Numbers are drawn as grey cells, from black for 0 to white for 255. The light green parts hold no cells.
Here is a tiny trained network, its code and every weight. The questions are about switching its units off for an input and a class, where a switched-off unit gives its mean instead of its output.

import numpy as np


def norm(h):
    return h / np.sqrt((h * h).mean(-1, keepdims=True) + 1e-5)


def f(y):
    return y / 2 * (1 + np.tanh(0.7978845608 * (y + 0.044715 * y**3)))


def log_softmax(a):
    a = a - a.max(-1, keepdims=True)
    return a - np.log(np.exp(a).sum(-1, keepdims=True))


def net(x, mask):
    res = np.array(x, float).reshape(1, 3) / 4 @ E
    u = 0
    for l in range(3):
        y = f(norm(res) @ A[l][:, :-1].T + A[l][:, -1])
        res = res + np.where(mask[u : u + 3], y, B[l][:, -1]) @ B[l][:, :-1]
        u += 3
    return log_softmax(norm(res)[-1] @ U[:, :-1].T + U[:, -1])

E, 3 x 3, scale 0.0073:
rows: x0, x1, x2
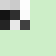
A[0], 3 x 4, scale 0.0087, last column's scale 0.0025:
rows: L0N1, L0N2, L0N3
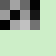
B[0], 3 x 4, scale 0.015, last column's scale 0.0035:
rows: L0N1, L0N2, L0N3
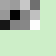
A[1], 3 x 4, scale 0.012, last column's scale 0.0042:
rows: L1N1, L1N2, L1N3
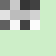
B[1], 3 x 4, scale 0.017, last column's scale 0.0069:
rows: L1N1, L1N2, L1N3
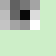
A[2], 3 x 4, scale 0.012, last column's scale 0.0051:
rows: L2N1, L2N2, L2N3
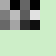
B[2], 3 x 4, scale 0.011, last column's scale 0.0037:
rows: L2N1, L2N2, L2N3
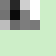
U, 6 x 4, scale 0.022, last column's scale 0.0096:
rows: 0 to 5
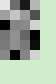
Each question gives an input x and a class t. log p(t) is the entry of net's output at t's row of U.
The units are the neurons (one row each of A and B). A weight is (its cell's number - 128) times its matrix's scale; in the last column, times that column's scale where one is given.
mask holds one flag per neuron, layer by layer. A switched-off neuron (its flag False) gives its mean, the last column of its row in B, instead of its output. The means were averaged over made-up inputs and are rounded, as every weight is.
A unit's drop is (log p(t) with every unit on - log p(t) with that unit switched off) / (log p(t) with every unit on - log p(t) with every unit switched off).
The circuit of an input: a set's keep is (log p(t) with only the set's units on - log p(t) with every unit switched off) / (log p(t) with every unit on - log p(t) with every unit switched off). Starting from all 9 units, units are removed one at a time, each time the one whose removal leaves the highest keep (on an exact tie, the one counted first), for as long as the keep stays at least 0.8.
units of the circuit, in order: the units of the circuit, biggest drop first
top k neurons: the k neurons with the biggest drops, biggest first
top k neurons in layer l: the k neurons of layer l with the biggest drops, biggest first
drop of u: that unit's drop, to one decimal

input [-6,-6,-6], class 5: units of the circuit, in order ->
[L1N2; L2N1]
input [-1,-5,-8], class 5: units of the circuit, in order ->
[L2N1; L1N3]
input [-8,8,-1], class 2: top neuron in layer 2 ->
[L2N2]
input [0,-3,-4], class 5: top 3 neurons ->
[L1N3; L2N1; L0N2]
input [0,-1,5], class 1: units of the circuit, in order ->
[L1N3; L1N2]
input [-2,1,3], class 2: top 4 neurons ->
[L1N2; L0N3; L0N1; L2N1]
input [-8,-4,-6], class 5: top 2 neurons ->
[L1N2; L2N1]
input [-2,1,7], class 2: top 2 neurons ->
[L1N2; L0N3]
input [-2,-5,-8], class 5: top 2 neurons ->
[L2N1; L1N3]
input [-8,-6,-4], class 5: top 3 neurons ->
[L1N2; L2N1; L1N3]
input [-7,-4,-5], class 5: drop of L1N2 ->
0.2
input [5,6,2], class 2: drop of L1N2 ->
0.0
